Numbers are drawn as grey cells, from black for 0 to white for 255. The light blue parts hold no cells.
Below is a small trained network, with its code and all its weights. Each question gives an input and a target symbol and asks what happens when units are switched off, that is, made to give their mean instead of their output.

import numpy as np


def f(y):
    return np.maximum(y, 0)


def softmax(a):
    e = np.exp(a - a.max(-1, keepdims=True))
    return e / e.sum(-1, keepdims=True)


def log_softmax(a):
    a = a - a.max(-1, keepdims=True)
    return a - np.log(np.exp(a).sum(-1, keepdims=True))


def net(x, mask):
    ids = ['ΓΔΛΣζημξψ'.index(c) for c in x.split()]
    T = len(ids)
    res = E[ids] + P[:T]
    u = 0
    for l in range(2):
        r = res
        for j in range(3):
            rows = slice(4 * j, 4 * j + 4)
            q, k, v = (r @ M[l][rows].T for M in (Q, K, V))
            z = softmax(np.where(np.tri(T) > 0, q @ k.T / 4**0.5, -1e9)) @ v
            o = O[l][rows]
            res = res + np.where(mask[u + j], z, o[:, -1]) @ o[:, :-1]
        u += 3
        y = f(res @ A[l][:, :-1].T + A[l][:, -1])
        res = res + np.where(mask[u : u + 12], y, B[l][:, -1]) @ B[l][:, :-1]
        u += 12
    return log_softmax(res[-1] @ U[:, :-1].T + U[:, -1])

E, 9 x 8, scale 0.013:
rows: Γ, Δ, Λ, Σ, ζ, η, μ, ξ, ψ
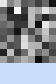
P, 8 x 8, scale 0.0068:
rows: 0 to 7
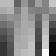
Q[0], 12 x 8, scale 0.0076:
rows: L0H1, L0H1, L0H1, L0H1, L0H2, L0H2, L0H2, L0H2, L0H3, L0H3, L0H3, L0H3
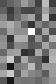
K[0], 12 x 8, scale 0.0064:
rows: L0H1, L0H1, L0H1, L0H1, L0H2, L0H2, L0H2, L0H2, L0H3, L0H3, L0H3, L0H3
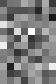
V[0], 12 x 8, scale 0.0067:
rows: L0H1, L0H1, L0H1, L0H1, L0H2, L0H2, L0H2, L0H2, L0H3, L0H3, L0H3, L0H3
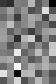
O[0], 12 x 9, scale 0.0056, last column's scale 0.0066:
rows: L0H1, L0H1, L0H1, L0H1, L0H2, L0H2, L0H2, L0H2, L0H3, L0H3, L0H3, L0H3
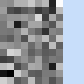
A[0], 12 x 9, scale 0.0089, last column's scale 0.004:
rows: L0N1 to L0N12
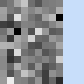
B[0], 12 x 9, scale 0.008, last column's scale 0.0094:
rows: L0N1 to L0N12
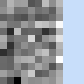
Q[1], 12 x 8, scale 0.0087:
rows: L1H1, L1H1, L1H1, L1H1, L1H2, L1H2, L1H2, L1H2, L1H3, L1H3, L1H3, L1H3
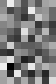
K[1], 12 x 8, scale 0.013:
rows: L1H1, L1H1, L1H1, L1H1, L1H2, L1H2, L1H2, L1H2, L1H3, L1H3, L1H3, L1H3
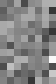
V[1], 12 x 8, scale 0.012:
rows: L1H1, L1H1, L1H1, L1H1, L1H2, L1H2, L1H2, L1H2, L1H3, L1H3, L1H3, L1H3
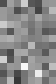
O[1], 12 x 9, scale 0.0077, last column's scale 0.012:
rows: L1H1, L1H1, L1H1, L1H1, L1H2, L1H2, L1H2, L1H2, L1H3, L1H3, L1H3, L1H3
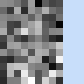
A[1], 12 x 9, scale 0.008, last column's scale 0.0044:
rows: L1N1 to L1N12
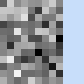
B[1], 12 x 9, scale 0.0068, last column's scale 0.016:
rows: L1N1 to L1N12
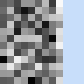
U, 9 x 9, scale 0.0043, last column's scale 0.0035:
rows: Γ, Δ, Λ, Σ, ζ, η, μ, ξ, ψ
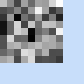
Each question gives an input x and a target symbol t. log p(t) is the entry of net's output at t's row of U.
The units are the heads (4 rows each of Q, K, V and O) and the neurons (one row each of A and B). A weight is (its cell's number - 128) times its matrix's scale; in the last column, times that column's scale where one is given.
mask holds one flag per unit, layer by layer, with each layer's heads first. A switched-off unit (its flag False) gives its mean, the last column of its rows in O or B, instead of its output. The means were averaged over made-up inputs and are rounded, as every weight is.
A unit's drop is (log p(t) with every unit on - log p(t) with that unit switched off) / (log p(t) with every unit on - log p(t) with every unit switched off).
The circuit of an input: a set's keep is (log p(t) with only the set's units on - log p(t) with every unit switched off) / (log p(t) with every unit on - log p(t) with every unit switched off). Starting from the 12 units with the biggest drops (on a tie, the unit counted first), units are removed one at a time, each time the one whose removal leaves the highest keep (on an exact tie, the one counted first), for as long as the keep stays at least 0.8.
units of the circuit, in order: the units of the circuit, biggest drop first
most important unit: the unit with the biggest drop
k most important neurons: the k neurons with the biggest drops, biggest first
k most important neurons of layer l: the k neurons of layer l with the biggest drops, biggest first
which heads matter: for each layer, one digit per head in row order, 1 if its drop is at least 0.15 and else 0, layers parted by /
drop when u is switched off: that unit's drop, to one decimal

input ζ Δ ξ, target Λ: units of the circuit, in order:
[L0H3; L1N4; L1H2]
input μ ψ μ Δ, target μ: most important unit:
L0N6
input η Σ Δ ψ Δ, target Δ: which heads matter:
001 / 110
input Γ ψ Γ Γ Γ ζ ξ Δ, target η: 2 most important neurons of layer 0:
[L0N9; L0N6]
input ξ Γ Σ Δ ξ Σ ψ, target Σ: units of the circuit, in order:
[L0H3; L1H2; L1H3]
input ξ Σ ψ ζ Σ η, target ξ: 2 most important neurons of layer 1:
[L1N6; L1N1]
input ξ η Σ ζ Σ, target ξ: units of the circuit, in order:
[L1N1; L1H3]
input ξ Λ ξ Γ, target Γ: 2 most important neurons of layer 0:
[L0N4; L0N8]
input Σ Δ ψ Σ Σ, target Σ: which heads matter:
101 / 111
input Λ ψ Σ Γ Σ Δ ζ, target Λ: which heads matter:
001 / 011
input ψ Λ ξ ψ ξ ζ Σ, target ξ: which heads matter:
010 / 001
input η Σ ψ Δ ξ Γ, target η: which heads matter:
110 / 001
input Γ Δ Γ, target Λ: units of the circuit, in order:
[L0H3; L1H2; L1N4; L1H3]
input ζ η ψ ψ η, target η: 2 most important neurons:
[L1N2; L1N6]
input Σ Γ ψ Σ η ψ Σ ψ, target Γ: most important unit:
L1H3
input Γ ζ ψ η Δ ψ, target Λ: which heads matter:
001 / 111
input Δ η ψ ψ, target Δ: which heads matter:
001 / 101
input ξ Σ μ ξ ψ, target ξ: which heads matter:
011 / 001
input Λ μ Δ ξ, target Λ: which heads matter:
011 / 110
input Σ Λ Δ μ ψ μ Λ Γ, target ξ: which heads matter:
101 / 111
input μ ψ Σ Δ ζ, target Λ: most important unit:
L0H3
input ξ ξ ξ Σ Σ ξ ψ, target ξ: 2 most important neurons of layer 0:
[L0N4; L0N1]
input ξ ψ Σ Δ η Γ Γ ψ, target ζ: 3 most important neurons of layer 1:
[L1N9; L1N12; L1N5]
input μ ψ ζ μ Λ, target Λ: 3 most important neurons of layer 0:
[L0N6; L0N4; L0N1]
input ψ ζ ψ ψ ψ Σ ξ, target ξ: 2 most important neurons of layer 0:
[L0N4; L0N1]
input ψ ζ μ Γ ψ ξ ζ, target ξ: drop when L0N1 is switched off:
0.1
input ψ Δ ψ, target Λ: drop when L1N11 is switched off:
0.0
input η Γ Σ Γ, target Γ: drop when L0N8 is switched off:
0.1
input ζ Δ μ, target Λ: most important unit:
L0H3
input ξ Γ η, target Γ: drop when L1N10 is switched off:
-0.1
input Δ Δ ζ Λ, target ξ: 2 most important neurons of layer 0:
[L0N12; L0N5]
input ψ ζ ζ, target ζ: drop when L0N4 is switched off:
0.2
